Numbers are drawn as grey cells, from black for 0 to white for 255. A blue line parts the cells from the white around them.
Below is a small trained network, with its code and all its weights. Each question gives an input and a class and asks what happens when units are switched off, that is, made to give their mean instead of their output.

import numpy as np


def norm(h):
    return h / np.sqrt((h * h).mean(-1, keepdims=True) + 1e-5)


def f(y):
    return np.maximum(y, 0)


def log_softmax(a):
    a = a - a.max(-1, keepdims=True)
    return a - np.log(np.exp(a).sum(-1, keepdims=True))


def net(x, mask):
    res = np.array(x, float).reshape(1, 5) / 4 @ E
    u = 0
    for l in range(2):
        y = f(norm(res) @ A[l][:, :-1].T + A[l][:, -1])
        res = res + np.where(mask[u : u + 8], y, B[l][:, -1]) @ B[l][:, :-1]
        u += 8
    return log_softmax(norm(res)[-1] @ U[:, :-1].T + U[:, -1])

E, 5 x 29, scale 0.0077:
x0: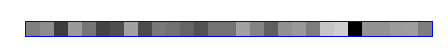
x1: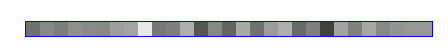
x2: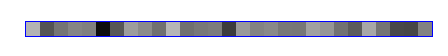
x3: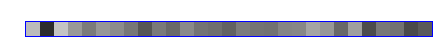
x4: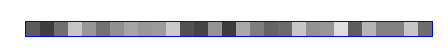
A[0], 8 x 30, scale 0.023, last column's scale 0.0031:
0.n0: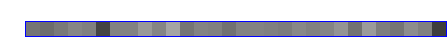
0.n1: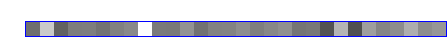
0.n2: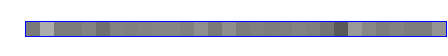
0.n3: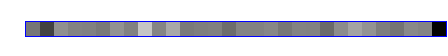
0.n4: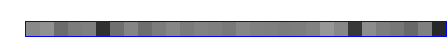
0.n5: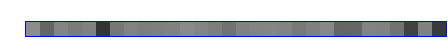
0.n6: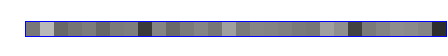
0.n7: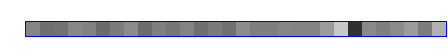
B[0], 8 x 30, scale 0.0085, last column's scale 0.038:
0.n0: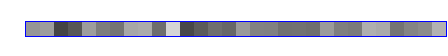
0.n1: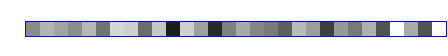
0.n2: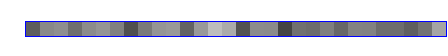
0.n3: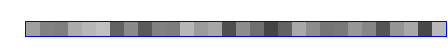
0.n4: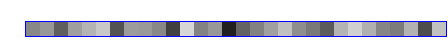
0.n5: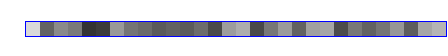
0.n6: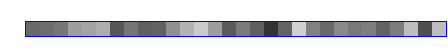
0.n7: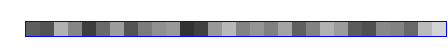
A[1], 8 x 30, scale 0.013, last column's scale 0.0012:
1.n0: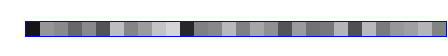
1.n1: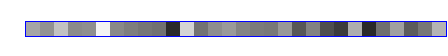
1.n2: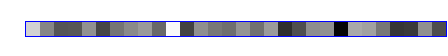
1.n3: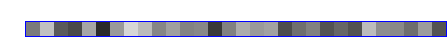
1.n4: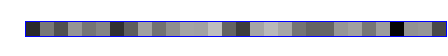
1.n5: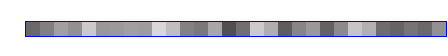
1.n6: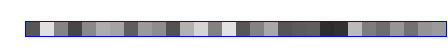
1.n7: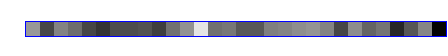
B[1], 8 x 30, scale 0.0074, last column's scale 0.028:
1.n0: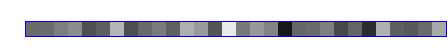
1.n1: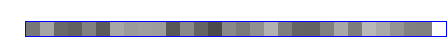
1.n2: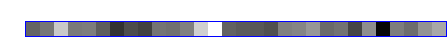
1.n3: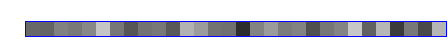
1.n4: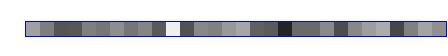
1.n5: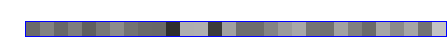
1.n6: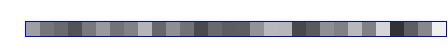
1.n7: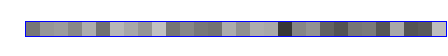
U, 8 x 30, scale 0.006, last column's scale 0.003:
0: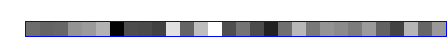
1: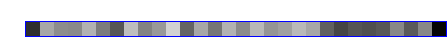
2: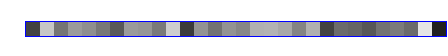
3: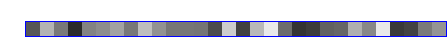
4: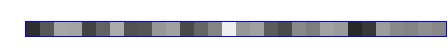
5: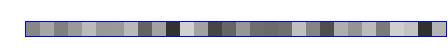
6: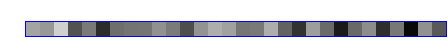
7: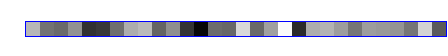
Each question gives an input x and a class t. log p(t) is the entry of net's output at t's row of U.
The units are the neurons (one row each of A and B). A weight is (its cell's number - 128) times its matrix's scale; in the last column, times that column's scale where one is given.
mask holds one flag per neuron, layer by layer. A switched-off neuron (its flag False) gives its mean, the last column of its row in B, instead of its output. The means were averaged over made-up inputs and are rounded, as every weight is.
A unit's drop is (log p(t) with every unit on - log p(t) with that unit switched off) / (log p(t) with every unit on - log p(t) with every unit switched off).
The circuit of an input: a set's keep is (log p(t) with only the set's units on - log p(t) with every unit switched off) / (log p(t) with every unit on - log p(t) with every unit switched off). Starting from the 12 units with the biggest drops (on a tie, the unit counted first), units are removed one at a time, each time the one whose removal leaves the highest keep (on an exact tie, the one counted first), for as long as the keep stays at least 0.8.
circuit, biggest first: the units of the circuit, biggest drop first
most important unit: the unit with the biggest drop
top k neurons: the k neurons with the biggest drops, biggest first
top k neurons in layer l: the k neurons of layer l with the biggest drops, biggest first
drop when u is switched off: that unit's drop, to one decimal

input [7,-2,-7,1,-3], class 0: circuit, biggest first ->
[0.n6; 0.n1]
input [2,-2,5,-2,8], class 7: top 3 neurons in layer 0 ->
[0.n7; 0.n4; 0.n1]
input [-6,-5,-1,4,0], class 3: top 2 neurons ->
[0.n0; 0.n5]
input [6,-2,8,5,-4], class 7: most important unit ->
0.n5
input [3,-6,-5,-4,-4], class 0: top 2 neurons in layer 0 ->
[0.n6; 0.n1]
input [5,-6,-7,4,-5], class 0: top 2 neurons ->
[0.n6; 0.n1]
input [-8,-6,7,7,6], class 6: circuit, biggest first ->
[0.n1; 0.n5]
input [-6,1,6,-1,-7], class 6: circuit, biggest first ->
[0.n1; 1.n2]
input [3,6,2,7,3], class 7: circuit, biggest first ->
[0.n7; 0.n1]
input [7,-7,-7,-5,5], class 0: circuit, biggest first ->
[0.n6; 0.n1]
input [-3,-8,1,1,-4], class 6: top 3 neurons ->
[0.n1; 0.n4; 1.n2]
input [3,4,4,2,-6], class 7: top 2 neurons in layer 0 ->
[0.n5; 0.n1]
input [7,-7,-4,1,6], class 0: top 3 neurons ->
[0.n6; 0.n1; 0.n4]
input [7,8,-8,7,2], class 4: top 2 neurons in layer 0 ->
[0.n7; 0.n4]
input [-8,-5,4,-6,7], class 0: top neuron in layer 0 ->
[0.n1]
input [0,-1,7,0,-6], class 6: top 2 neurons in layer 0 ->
[0.n5; 0.n1]
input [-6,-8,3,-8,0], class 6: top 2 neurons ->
[0.n1; 1.n2]
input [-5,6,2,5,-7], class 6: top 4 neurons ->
[0.n1; 0.n4; 1.n2; 0.n6]
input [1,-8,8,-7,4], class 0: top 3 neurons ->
[0.n1; 0.n6; 1.n1]
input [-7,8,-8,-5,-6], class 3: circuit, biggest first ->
[1.n6]
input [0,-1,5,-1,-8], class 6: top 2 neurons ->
[0.n5; 0.n1]
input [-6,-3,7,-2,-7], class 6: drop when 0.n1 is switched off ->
0.2
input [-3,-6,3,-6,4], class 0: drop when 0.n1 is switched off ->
0.6
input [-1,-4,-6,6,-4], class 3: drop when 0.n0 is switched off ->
0.0
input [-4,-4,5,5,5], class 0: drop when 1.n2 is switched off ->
0.1
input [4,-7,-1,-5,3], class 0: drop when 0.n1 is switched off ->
0.2
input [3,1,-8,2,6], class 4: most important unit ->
0.n7
